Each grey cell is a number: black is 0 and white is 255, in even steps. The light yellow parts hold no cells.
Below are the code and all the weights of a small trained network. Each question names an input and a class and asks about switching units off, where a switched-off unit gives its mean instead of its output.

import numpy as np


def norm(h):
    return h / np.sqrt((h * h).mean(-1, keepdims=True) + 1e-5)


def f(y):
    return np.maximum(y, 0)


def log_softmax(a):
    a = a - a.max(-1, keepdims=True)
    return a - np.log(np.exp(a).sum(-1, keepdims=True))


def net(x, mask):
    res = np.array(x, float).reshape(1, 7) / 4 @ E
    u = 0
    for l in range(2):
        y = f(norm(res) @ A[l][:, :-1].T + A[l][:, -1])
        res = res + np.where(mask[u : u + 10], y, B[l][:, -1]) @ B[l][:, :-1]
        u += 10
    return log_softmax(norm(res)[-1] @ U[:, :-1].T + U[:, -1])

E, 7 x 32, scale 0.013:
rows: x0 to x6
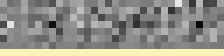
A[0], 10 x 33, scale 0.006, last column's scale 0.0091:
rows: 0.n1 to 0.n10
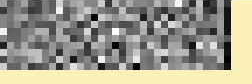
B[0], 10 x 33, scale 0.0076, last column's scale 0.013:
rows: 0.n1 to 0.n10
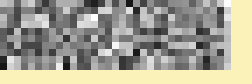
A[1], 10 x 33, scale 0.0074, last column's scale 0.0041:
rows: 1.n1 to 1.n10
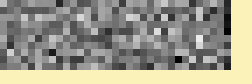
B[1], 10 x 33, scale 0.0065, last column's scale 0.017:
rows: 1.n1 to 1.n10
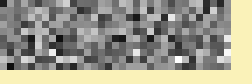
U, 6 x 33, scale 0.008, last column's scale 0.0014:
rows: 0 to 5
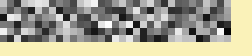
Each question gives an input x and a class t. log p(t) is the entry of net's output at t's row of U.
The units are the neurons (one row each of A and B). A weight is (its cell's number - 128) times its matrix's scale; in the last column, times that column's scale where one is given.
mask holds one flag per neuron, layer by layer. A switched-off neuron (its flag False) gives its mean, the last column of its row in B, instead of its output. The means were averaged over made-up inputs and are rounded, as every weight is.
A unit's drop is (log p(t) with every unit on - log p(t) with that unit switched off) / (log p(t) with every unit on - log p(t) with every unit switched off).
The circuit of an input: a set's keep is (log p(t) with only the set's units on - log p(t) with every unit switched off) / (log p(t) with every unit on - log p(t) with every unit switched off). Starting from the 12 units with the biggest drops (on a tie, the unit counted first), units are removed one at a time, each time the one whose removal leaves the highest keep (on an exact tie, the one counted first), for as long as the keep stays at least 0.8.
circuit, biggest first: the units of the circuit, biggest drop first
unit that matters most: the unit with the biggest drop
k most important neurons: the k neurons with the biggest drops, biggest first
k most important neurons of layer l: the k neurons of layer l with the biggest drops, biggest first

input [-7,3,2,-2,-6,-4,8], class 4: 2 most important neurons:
[1.n9; 0.n8]
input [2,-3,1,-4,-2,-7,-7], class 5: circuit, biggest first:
[0.n5]
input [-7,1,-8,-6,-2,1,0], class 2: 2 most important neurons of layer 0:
[0.n6; 0.n9]
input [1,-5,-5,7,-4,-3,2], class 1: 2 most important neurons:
[1.n8; 0.n3]
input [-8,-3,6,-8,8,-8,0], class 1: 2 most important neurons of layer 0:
[0.n2; 0.n7]
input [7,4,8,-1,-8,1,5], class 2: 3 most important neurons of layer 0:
[0.n10; 0.n8; 0.n1]
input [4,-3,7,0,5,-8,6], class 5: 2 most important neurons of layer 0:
[0.n5; 0.n9]
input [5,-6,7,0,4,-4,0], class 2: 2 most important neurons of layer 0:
[0.n10; 0.n3]
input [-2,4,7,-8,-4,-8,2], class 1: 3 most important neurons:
[1.n6; 0.n7; 0.n9]
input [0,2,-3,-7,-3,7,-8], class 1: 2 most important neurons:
[1.n6; 0.n5]
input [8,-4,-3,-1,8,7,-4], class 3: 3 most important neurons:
[0.n8; 1.n9; 1.n1]
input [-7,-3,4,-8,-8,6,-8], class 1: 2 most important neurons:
[1.n6; 0.n8]
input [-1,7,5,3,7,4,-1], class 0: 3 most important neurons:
[0.n3; 0.n2; 1.n3]
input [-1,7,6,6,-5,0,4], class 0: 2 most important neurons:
[0.n3; 1.n6]
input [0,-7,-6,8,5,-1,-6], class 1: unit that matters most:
1.n8
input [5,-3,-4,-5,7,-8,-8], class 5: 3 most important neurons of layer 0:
[0.n5; 0.n2; 0.n6]
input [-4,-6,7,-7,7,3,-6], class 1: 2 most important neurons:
[1.n6; 0.n3]
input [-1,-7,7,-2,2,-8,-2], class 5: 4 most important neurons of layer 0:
[0.n5; 0.n3; 0.n9; 0.n6]
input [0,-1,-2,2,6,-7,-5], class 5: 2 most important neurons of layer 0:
[0.n5; 0.n2]
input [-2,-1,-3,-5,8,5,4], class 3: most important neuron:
[0.n8]
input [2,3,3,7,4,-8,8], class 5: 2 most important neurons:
[0.n5; 1.n6]
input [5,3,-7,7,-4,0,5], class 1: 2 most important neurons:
[1.n8; 0.n10]
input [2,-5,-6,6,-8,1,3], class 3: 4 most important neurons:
[0.n2; 1.n6; 0.n10; 0.n3]
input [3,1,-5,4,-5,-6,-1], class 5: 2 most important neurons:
[0.n5; 0.n10]
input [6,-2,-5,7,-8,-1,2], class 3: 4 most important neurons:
[0.n2; 1.n6; 1.n2; 0.n1]
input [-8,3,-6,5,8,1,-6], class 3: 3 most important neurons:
[0.n8; 1.n1; 0.n1]
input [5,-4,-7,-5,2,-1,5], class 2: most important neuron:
[0.n9]
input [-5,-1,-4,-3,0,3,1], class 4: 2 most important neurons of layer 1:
[1.n9; 1.n8]
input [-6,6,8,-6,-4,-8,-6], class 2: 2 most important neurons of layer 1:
[1.n8; 1.n9]
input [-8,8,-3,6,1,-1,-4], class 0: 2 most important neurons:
[0.n3; 0.n1]
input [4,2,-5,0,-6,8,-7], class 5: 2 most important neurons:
[0.n7; 0.n8]
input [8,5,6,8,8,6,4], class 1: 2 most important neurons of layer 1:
[1.n8; 1.n9]
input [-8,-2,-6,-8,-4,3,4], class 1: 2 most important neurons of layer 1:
[1.n6; 1.n7]
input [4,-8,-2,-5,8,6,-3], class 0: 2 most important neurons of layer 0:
[0.n4; 0.n2]
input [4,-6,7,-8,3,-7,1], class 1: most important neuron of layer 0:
[0.n3]
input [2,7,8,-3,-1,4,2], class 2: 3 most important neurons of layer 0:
[0.n10; 0.n4; 0.n7]
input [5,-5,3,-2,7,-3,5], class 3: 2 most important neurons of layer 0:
[0.n8; 0.n3]
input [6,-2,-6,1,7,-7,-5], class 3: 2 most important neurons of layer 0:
[0.n8; 0.n10]
